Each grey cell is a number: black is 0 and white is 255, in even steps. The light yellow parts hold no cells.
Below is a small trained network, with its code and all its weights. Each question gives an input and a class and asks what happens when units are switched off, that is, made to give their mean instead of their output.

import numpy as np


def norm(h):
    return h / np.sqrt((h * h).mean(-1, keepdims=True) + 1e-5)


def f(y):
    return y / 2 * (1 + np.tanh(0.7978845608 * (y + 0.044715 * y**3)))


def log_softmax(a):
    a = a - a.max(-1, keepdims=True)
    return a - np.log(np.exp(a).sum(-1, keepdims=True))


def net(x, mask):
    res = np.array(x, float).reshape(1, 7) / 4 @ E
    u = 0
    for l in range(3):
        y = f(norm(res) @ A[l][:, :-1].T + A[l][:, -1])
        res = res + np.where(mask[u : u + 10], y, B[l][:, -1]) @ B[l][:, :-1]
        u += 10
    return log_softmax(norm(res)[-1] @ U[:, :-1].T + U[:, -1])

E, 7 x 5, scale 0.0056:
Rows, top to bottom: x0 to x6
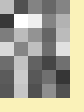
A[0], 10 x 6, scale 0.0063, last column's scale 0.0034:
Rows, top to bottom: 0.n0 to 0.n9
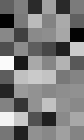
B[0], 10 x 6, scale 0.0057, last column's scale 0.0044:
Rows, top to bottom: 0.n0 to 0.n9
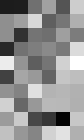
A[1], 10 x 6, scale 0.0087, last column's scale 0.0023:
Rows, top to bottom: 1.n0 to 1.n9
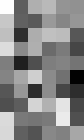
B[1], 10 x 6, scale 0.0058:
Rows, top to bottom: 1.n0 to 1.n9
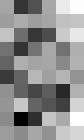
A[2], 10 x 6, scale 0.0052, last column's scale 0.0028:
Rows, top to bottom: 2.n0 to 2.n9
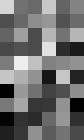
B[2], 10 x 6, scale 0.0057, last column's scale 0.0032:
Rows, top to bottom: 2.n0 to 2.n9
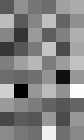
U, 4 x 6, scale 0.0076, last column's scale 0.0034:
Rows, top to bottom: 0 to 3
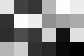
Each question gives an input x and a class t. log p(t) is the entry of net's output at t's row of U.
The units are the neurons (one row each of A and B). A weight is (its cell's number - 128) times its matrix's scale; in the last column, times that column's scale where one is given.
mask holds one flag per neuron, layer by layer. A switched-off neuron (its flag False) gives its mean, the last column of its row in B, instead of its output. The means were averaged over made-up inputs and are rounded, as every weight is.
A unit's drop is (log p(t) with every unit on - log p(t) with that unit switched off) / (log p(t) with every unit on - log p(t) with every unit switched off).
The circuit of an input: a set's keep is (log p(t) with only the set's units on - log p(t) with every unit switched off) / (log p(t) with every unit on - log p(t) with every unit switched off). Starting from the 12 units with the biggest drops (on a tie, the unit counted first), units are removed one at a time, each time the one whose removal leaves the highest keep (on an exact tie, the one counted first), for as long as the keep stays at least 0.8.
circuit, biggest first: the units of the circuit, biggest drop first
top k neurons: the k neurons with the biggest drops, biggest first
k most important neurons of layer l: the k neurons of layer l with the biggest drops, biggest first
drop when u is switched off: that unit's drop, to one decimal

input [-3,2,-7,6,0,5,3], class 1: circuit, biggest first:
[1.n8 1.n0]
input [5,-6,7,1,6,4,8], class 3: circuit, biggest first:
[0.n8]
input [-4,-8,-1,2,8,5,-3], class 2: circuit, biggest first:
[0.n0 0.n4 1.n2]
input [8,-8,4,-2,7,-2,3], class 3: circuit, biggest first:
[1.n8 0.n8 1.n0]
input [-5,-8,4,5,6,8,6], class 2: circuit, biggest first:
[0.n0 0.n4]
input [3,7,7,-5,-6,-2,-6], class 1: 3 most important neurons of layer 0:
[0.n4 0.n5 0.n1]
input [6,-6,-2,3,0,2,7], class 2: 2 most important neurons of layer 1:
[1.n2 1.n7]
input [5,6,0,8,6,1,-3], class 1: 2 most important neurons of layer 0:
[0.n8 0.n7]
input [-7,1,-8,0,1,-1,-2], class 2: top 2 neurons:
[0.n4 0.n0]
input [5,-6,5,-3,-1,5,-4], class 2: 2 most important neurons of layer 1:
[1.n2 1.n0]
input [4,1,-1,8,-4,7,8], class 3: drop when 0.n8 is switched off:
0.2
